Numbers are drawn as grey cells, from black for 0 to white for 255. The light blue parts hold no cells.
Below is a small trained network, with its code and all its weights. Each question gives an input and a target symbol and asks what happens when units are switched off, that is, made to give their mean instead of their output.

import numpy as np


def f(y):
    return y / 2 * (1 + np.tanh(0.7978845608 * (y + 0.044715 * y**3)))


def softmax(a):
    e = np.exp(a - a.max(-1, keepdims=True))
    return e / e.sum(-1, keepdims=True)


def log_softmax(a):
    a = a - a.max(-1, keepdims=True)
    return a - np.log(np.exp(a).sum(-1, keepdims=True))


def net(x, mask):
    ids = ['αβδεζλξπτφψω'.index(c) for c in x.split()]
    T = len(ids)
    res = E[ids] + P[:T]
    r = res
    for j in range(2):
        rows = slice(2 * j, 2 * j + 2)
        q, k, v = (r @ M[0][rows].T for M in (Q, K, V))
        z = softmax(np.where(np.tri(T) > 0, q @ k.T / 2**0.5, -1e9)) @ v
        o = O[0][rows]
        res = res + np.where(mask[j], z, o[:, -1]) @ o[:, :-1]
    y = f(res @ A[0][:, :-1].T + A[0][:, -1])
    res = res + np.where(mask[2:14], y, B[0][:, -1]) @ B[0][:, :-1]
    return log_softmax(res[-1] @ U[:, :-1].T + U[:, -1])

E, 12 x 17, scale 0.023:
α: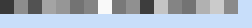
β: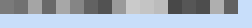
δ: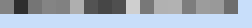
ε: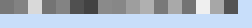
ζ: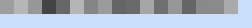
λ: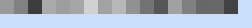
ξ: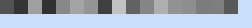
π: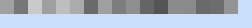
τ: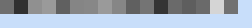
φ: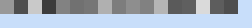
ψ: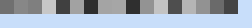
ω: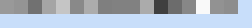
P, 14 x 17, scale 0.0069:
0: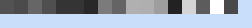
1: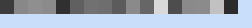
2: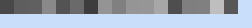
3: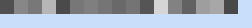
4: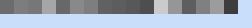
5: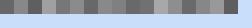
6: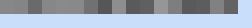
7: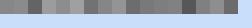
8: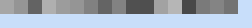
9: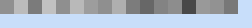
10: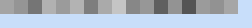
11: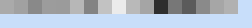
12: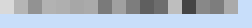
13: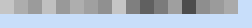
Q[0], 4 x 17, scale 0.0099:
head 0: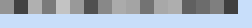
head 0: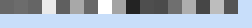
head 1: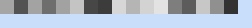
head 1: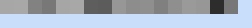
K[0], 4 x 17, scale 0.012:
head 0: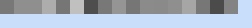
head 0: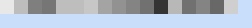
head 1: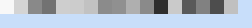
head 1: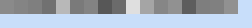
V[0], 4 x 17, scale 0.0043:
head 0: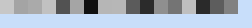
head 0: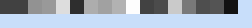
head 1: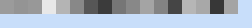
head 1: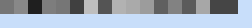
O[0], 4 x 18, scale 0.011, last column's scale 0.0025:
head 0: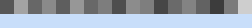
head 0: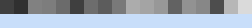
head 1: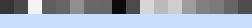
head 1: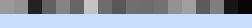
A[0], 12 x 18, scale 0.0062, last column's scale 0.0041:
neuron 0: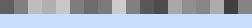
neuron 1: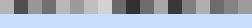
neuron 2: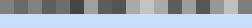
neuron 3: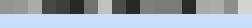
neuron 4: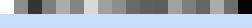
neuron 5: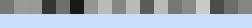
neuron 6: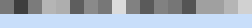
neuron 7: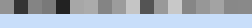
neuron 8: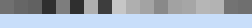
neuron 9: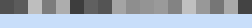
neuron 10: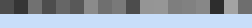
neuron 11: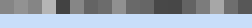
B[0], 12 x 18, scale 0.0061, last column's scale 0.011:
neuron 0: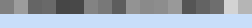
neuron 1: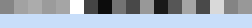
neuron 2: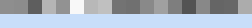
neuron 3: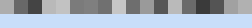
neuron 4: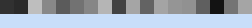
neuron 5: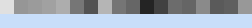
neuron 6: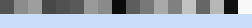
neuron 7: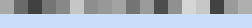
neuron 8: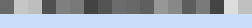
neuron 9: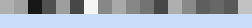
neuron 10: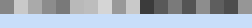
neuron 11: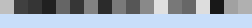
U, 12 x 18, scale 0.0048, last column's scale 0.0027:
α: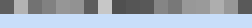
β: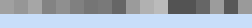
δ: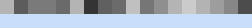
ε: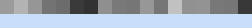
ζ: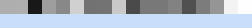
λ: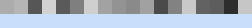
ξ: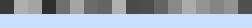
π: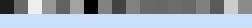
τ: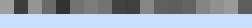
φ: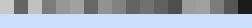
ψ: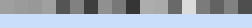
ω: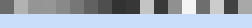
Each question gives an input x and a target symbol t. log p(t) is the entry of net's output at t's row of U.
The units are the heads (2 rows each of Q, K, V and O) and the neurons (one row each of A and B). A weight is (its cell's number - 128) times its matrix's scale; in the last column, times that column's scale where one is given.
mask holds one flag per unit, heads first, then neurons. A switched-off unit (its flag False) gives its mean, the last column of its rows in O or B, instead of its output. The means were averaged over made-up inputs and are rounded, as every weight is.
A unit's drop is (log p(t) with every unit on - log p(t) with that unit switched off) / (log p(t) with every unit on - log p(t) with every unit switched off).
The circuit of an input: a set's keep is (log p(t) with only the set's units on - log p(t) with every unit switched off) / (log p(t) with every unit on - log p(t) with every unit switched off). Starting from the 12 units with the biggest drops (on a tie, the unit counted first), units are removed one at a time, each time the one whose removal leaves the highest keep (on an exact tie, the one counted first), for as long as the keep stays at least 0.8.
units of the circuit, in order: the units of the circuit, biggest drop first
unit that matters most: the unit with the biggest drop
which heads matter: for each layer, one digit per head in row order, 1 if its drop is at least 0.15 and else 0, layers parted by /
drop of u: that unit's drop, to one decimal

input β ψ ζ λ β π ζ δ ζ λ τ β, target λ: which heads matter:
11
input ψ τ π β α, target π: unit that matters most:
head 0
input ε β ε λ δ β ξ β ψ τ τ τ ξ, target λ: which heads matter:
11
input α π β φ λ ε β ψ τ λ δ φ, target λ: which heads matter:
11
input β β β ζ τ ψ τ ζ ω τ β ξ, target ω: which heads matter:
11
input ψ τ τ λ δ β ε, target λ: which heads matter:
11
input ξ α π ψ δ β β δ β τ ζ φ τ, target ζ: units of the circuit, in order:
head 0; neuron 3
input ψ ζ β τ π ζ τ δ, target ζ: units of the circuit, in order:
head 0; neuron 6
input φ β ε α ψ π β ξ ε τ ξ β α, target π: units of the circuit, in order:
head 0; head 1
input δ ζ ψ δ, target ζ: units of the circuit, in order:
head 0; head 1; neuron 6
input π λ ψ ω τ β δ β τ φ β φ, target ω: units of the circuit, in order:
head 1; neuron 1
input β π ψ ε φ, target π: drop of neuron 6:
0.1
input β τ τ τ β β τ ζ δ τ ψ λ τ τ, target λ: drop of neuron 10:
0.5
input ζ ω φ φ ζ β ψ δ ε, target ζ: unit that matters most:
head 0
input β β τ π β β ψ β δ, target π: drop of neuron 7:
0.0
